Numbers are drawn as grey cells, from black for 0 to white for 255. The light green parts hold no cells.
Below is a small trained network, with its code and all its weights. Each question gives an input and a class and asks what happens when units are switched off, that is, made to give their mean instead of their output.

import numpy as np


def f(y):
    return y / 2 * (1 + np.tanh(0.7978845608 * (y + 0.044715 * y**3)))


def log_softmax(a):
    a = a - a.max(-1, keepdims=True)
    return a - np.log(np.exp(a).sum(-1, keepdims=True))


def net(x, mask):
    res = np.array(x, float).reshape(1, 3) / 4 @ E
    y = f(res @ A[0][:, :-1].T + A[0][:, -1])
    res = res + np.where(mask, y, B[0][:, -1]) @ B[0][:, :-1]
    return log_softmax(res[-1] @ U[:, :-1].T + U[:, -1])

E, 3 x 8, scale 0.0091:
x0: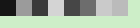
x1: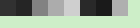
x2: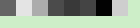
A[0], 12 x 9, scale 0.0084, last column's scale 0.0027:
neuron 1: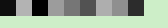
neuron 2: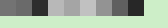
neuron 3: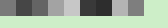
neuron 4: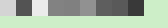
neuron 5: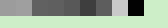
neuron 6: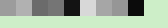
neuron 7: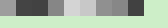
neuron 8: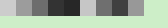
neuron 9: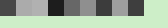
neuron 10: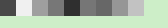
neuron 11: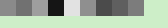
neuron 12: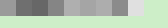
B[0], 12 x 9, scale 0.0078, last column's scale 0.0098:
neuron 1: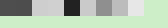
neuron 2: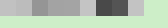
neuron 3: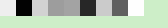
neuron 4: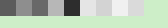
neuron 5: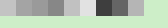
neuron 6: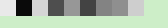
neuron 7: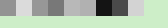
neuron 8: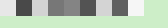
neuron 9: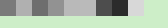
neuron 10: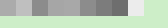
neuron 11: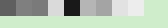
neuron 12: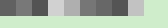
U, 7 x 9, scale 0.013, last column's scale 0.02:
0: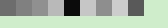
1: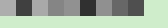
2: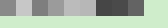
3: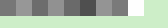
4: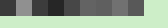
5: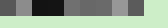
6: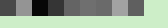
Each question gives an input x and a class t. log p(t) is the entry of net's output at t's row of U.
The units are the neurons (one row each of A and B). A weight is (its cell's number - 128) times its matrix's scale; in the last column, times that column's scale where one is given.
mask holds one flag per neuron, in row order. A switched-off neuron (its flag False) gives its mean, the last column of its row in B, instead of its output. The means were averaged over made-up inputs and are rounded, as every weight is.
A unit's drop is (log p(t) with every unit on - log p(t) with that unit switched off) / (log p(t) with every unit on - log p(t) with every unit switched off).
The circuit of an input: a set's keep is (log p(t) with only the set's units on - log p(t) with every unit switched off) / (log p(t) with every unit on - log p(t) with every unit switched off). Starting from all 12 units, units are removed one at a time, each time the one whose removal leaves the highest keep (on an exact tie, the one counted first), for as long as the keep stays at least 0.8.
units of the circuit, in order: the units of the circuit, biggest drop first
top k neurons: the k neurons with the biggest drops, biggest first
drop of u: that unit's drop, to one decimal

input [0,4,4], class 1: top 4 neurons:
(neuron 3; neuron 7; neuron 2; neuron 4)
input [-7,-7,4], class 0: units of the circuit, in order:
(neuron 4)
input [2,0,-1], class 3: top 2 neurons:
(neuron 11; neuron 4)
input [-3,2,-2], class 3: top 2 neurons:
(neuron 1; neuron 5)
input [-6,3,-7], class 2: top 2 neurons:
(neuron 7; neuron 1)
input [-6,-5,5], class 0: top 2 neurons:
(neuron 4; neuron 11)
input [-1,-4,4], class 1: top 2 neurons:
(neuron 8; neuron 6)
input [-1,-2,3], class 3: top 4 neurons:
(neuron 7; neuron 2; neuron 3; neuron 12)
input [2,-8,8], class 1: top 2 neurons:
(neuron 6; neuron 8)
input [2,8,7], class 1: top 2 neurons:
(neuron 3; neuron 7)
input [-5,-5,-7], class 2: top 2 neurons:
(neuron 7; neuron 3)
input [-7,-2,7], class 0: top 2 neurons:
(neuron 11; neuron 4)
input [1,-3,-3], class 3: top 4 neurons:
(neuron 3; neuron 9; neuron 5; neuron 10)
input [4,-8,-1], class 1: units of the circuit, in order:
(neuron 6)
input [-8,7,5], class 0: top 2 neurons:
(neuron 11; neuron 4)
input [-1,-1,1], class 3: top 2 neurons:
(neuron 3; neuron 1)
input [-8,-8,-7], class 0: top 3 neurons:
(neuron 4; neuron 11; neuron 3)
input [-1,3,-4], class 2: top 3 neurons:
(neuron 8; neuron 7; neuron 6)
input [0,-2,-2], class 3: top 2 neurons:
(neuron 3; neuron 9)
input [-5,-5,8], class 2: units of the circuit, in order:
(neuron 9)
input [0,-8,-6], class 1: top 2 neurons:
(neuron 6; neuron 8)
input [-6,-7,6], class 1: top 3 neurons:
(neuron 8; neuron 6; neuron 1)
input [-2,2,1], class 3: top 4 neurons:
(neuron 1; neuron 8; neuron 6; neuron 4)
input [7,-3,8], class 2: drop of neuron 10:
0.6
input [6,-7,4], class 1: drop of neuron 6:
0.9
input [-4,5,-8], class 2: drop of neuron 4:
0.0
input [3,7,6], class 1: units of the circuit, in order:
(neuron 3)
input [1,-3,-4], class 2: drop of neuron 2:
0.2
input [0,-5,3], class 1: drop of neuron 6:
0.1
